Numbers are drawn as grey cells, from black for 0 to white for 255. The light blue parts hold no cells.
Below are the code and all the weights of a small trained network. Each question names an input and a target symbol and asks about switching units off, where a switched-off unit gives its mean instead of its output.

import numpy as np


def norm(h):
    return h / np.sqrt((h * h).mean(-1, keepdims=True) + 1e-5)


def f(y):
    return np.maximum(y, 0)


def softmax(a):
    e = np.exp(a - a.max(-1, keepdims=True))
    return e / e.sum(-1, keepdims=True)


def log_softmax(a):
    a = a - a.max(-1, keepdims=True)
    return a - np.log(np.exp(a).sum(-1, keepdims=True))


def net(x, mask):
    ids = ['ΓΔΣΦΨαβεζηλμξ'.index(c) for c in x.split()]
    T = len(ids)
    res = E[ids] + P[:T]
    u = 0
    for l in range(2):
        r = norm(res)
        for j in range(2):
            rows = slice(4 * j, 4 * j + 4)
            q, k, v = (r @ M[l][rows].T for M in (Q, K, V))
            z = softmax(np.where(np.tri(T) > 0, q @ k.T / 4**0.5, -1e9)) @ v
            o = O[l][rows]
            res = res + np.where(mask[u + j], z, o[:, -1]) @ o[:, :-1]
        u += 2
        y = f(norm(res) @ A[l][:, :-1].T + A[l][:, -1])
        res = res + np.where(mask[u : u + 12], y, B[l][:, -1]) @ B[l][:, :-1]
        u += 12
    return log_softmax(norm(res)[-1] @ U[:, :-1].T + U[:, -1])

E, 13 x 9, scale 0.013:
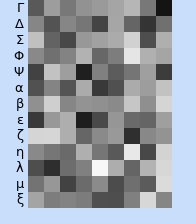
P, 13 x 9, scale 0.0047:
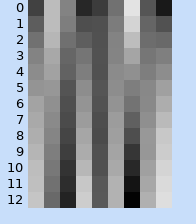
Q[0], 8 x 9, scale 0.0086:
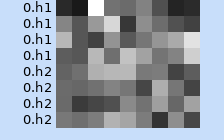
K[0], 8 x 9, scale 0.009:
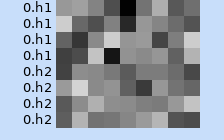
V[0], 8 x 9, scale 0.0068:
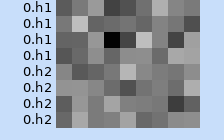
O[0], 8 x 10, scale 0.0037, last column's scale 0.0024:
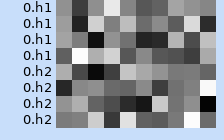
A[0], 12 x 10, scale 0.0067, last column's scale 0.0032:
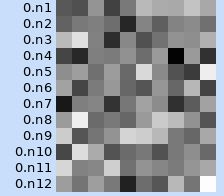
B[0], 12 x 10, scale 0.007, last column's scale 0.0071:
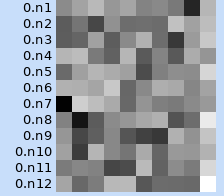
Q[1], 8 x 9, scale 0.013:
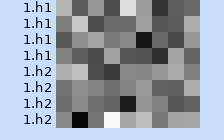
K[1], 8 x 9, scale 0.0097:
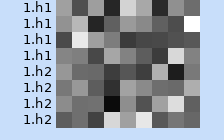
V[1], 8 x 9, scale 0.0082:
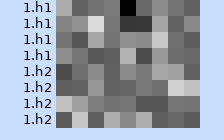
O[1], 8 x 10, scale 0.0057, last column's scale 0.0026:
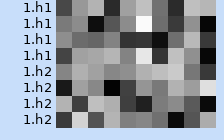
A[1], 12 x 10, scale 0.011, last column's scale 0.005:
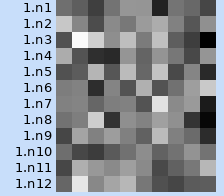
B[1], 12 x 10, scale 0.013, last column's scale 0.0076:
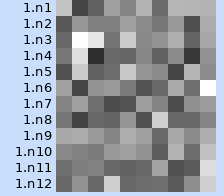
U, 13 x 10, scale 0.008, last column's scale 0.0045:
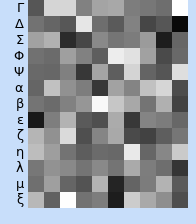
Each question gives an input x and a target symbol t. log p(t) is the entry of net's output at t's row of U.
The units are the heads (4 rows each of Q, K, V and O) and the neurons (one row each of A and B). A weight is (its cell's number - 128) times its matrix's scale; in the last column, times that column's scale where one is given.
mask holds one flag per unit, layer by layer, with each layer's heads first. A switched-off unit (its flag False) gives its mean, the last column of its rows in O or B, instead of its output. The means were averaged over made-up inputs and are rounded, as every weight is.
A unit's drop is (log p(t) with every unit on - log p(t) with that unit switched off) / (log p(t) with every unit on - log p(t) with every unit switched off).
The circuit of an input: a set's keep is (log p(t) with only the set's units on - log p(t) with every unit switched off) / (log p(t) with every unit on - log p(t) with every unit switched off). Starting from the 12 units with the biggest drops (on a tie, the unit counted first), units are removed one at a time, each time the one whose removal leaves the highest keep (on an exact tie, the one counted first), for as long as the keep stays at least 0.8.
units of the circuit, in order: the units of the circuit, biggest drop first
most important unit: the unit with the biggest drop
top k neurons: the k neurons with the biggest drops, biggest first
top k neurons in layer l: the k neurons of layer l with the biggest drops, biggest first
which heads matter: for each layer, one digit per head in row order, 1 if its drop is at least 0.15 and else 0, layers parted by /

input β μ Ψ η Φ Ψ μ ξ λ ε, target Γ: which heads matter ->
11 / 11
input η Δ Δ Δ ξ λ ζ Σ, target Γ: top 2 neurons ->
[0.n5; 0.n12]
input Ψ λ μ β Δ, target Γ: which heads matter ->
00 / 11
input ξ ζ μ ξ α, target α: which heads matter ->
00 / 00
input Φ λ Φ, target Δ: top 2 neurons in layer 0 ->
[0.n8; 0.n1]
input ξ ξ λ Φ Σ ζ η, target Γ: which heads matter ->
10 / 01
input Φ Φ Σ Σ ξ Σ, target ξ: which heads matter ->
01 / 10
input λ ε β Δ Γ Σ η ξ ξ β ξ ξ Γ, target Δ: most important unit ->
0.n5
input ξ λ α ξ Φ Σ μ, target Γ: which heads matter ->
10 / 10
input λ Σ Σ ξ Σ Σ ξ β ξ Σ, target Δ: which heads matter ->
10 / 11
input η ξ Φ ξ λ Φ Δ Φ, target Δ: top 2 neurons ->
[0.n8; 0.n5]
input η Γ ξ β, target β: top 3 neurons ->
[0.n8; 1.n5; 0.n12]
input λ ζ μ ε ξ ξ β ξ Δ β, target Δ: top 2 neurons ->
[0.n8; 0.n10]
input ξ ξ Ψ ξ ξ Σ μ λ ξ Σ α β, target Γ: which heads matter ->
10 / 11
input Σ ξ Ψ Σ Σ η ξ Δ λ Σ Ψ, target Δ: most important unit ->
0.h1
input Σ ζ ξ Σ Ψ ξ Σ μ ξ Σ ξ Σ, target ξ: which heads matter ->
00 / 10
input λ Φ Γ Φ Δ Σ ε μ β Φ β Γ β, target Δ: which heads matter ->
10 / 01
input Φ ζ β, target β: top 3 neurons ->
[0.n8; 1.n5; 0.n9]
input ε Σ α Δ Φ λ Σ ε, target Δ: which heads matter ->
10 / 11
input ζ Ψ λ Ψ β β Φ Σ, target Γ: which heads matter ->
10 / 11
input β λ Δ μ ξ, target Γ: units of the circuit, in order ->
[1.h1; 0.h1; 1.n3]
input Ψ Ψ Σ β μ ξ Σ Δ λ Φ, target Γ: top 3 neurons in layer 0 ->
[0.n3; 0.n5; 0.n10]
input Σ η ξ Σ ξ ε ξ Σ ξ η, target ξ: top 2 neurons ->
[1.n6; 1.n12]
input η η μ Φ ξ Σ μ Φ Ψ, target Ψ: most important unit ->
1.n8
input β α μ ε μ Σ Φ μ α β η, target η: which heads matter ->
00 / 00
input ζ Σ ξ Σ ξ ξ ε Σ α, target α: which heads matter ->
00 / 10
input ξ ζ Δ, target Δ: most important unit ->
0.n12
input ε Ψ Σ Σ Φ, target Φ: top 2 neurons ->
[0.n1; 0.n3]
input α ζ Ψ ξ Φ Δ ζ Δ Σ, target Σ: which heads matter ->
10 / 00
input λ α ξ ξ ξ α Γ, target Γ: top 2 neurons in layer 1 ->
[1.n3; 1.n9]
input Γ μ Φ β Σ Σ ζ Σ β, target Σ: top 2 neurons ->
[1.n4; 0.n12]
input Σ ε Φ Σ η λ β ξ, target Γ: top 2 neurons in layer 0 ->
[0.n12; 0.n1]
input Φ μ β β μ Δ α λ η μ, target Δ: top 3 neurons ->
[0.n11; 1.n12; 1.n11]
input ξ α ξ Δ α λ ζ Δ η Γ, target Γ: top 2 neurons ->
[1.n3; 0.n5]
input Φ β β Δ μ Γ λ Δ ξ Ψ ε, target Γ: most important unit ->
1.h1
